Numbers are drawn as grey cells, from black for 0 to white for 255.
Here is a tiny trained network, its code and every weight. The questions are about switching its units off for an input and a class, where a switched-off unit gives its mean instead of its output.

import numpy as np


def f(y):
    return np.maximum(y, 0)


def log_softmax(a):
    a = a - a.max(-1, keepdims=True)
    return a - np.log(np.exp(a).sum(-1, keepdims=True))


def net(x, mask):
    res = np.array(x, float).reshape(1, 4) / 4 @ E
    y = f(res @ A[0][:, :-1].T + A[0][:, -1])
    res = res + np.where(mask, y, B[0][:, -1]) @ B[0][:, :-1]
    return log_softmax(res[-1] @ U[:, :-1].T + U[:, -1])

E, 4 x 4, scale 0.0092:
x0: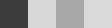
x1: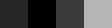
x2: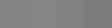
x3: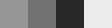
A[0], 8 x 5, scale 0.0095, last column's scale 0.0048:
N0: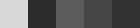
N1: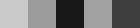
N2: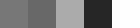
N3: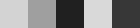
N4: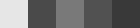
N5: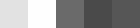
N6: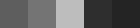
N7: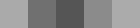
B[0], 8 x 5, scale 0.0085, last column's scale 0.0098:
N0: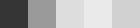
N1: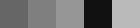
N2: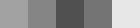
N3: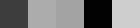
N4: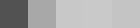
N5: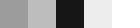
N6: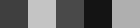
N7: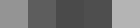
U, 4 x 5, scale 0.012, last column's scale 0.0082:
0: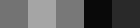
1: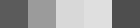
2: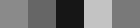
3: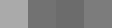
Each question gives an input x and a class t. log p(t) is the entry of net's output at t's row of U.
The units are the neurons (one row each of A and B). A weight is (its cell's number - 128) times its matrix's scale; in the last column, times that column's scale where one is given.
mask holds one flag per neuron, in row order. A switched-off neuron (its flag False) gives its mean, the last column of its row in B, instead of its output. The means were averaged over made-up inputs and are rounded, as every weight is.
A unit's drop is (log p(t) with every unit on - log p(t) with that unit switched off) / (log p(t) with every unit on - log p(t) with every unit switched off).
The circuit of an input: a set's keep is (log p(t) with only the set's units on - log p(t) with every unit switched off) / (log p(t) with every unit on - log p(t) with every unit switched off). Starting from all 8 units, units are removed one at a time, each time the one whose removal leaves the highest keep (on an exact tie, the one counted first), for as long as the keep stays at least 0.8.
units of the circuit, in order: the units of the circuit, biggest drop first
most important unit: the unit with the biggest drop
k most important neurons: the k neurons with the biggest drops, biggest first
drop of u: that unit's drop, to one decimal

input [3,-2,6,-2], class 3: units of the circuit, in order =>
(N0; N3)
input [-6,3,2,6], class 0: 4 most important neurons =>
(N3; N1; N5; N7)
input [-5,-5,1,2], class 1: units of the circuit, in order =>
(N4; N0)
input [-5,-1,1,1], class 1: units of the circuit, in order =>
(N0; N4)
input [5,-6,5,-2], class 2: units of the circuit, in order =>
(N5; N0)
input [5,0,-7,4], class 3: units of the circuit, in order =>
(N0; N5)
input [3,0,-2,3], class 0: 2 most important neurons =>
(N5; N0)
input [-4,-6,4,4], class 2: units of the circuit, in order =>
(N5)
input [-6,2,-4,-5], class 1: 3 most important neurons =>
(N0; N4; N3)
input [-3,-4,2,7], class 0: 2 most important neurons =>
(N3; N1)
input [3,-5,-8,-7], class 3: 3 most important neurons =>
(N5; N3; N1)
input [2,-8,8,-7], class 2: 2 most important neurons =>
(N5; N3)
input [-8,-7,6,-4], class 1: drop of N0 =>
0.5
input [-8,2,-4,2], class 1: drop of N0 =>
0.6
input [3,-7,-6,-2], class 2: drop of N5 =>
0.5
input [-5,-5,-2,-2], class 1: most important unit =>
N4
